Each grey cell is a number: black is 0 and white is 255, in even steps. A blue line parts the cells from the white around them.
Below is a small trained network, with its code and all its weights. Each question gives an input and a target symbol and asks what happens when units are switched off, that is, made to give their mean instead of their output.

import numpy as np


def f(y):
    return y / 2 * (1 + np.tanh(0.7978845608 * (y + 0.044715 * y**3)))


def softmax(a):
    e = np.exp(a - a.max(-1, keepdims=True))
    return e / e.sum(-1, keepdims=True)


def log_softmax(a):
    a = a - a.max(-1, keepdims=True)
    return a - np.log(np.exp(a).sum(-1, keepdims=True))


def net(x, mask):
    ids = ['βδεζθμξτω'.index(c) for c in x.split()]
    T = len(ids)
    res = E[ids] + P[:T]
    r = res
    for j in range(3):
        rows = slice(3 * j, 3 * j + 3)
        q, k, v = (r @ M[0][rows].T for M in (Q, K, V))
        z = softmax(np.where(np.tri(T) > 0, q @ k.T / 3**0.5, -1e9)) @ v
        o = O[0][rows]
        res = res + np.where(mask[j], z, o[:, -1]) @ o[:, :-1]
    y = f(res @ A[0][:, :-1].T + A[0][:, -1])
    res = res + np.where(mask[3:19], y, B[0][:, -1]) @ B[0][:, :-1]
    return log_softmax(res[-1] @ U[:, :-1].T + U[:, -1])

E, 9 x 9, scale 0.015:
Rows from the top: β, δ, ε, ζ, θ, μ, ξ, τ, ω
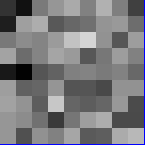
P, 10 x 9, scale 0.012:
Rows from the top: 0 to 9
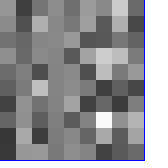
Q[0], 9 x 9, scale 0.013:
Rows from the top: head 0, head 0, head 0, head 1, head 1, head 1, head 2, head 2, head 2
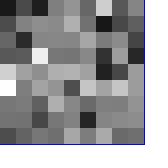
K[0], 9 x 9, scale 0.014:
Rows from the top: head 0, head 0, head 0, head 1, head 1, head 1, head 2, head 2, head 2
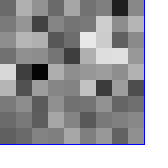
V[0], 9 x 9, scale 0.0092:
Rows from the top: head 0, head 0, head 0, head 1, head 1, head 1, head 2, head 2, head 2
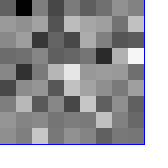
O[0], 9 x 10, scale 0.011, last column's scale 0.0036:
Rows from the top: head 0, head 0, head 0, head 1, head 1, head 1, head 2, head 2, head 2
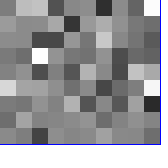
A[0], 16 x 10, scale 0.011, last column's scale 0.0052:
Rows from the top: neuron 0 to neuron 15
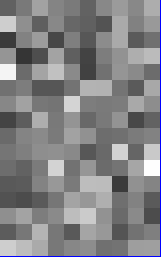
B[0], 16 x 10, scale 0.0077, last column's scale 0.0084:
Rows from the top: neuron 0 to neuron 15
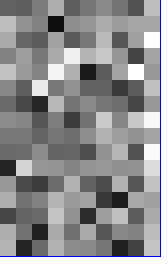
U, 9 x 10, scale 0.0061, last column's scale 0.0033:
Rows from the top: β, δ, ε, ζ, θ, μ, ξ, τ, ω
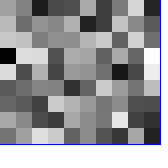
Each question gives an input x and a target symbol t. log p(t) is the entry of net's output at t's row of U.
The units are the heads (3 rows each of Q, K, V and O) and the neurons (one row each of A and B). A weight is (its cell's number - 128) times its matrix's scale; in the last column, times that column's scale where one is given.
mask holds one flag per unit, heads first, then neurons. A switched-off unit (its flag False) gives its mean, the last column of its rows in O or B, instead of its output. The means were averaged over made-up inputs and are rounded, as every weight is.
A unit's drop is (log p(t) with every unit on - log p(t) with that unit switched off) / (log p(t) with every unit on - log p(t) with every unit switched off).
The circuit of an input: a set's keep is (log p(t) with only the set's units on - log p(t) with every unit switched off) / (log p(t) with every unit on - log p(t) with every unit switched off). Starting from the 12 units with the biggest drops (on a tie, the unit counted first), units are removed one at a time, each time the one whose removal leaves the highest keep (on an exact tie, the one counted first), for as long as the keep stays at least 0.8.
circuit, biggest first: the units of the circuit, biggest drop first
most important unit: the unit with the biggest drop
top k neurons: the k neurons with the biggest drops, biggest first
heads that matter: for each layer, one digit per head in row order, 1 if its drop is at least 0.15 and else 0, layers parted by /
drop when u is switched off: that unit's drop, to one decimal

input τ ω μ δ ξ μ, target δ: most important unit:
neuron 4
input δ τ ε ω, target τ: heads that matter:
010
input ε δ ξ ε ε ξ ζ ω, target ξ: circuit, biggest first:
(head 0; neuron 3; neuron 6)
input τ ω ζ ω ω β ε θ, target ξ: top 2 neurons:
(neuron 3; neuron 11)
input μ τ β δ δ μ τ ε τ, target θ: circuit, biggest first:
(neuron 5; head 0)
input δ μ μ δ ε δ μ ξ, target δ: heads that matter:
010
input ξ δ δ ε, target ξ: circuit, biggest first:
(neuron 11; neuron 13; head 1)
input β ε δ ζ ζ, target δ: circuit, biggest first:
(neuron 4; head 1)
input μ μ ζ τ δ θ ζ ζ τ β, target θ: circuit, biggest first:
(head 0; neuron 5; neuron 12)
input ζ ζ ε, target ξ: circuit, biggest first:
(neuron 11; head 1; neuron 13)
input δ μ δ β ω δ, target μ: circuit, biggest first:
(neuron 7; head 1; neuron 2)
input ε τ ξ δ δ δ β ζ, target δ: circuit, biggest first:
(head 1; neuron 4)
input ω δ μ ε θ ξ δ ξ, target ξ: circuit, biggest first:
(head 0; head 1; neuron 3)
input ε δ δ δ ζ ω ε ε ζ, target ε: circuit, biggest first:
(head 1; head 0; neuron 1; neuron 3)
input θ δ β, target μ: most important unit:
neuron 7
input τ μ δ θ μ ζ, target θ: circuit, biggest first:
(head 0; neuron 15)
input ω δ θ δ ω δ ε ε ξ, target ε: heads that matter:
110
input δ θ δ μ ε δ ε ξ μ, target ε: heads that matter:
110
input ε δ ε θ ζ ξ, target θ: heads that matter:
110
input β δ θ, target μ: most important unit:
neuron 7
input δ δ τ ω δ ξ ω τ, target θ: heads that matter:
000
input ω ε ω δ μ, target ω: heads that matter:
110
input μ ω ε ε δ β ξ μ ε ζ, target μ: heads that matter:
010
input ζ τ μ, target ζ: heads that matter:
010
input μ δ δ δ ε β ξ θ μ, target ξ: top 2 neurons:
(neuron 3; neuron 6)
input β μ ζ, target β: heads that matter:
110
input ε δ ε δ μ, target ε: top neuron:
(neuron 3)
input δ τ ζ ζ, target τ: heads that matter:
010
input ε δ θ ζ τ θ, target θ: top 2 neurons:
(neuron 5; neuron 12)
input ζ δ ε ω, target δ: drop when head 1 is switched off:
0.2
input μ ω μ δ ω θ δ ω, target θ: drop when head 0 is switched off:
0.8
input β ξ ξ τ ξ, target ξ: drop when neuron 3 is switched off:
0.2
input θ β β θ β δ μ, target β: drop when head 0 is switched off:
0.5
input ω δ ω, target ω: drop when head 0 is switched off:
0.4
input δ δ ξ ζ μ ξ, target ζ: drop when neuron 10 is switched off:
0.1
